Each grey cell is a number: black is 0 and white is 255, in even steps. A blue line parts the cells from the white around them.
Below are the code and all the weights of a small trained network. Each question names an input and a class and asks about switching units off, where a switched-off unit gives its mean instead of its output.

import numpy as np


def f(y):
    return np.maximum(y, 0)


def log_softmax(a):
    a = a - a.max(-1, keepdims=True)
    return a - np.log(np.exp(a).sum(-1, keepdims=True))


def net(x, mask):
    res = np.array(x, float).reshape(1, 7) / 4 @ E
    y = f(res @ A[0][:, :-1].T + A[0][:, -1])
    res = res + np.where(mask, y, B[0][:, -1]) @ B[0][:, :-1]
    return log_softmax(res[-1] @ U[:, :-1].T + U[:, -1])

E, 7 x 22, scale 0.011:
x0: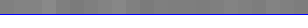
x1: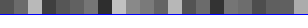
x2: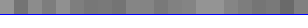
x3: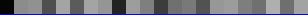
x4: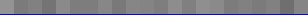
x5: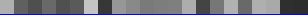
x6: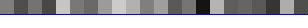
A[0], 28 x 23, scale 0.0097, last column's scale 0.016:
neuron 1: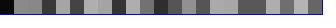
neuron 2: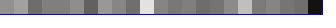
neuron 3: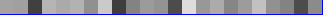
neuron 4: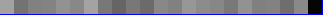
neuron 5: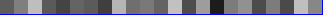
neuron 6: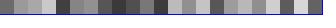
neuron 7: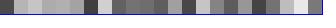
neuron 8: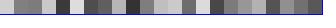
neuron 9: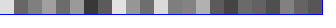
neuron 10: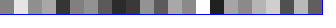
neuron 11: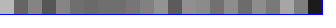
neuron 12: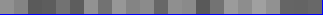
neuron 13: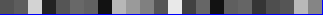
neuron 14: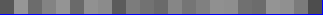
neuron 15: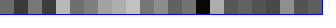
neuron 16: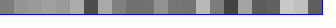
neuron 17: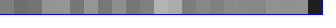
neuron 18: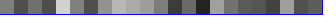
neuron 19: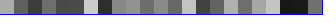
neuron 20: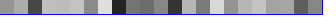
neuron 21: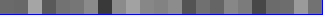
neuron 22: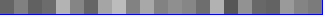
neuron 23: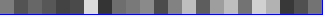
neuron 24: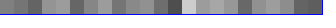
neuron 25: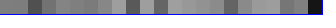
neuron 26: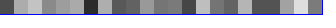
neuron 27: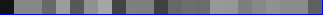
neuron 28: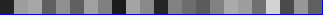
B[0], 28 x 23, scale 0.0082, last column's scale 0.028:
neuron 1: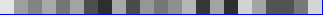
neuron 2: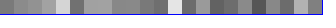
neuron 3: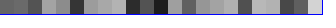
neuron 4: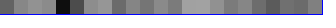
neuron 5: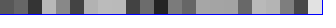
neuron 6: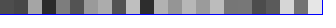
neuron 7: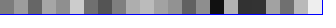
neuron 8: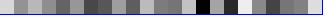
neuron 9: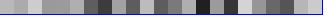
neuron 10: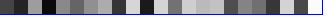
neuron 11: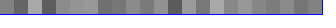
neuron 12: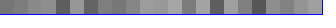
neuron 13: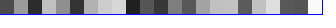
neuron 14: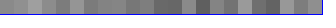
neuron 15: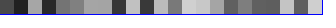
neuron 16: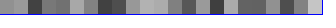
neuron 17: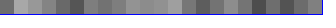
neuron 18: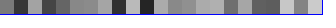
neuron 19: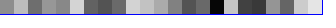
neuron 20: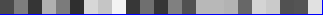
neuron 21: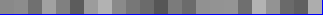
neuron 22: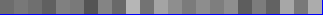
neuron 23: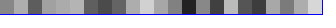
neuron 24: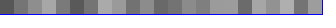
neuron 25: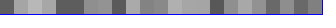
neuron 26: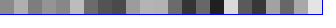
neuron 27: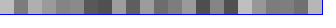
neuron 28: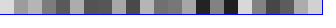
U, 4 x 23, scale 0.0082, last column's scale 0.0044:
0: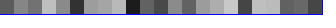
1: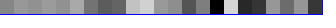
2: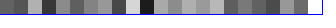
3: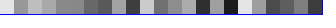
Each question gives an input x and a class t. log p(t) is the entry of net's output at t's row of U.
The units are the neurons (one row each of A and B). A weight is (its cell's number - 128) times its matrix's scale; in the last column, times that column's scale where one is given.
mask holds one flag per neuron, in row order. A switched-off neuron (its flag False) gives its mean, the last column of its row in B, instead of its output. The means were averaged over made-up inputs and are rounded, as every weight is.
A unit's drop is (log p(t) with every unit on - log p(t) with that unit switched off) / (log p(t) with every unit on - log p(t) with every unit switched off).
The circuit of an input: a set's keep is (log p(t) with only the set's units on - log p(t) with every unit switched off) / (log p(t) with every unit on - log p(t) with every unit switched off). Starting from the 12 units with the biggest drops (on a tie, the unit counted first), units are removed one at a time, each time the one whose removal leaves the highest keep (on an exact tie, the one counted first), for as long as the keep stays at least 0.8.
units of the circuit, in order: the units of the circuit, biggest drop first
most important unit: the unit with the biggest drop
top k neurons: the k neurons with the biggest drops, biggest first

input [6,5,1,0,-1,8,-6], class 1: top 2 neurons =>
(neuron 19; neuron 23)
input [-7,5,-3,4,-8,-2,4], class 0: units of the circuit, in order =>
(neuron 13)
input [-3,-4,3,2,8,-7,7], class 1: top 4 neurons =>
(neuron 7; neuron 10; neuron 26; neuron 6)
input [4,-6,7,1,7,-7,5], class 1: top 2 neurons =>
(neuron 7; neuron 13)
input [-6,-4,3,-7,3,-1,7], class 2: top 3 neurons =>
(neuron 18; neuron 15; neuron 1)
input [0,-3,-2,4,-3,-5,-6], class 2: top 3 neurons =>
(neuron 10; neuron 6; neuron 19)
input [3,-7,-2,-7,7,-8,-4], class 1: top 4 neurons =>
(neuron 7; neuron 26; neuron 16; neuron 13)
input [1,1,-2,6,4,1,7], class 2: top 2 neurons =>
(neuron 15; neuron 18)
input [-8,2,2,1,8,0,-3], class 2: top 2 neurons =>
(neuron 20; neuron 3)
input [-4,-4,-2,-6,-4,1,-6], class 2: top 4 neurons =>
(neuron 10; neuron 1; neuron 28; neuron 6)
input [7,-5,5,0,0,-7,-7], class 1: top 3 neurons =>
(neuron 7; neuron 26; neuron 16)
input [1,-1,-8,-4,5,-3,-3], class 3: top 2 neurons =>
(neuron 8; neuron 19)
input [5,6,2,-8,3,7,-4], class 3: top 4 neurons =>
(neuron 8; neuron 9; neuron 7; neuron 26)
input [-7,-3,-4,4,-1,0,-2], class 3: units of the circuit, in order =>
(neuron 28)
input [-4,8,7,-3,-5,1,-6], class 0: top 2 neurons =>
(neuron 13; neuron 5)
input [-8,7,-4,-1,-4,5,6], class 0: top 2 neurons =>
(neuron 13; neuron 10)
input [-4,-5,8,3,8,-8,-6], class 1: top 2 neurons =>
(neuron 7; neuron 26)
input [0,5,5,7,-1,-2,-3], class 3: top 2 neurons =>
(neuron 28; neuron 1)
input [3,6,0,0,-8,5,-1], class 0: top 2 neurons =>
(neuron 13; neuron 5)
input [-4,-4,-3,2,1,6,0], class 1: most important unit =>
neuron 19
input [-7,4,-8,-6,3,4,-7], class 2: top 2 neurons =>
(neuron 10; neuron 6)
